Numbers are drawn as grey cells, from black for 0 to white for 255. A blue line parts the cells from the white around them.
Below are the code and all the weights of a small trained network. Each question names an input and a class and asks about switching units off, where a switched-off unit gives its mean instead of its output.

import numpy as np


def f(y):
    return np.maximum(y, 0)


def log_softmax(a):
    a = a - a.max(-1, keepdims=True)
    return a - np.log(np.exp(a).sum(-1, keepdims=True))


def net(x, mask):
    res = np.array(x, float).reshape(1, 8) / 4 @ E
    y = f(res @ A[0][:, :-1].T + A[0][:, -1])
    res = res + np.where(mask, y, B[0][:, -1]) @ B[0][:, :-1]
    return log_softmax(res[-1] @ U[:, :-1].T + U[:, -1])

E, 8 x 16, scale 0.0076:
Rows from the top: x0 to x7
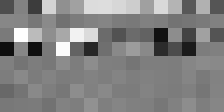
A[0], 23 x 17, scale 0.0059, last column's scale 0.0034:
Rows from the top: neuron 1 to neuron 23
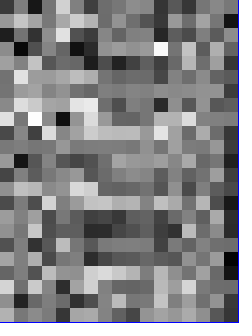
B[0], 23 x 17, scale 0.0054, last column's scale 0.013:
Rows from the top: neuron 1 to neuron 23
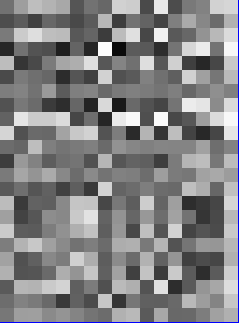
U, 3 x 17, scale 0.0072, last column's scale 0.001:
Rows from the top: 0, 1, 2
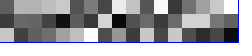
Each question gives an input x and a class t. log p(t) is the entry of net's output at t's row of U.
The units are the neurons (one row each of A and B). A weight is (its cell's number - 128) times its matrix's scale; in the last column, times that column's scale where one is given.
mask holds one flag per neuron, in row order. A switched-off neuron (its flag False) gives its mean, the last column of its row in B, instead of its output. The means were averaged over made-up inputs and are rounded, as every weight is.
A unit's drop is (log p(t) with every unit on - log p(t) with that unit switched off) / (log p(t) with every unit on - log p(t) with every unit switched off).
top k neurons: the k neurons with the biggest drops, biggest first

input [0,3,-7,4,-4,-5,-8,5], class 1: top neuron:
(neuron 4)
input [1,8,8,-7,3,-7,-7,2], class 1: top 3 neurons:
(neuron 8; neuron 14; neuron 2)
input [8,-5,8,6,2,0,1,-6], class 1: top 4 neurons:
(neuron 8; neuron 6; neuron 14; neuron 2)
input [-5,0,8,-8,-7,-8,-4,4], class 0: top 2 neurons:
(neuron 9; neuron 21)
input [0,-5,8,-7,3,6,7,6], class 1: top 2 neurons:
(neuron 8; neuron 14)
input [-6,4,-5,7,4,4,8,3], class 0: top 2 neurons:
(neuron 3; neuron 1)
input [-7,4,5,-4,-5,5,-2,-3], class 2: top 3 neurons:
(neuron 5; neuron 17; neuron 4)
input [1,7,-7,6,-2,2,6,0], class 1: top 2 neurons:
(neuron 4; neuron 9)
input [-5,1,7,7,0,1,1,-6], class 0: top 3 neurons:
(neuron 3; neuron 1; neuron 4)
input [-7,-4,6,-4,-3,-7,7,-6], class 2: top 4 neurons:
(neuron 5; neuron 17; neuron 4; neuron 16)
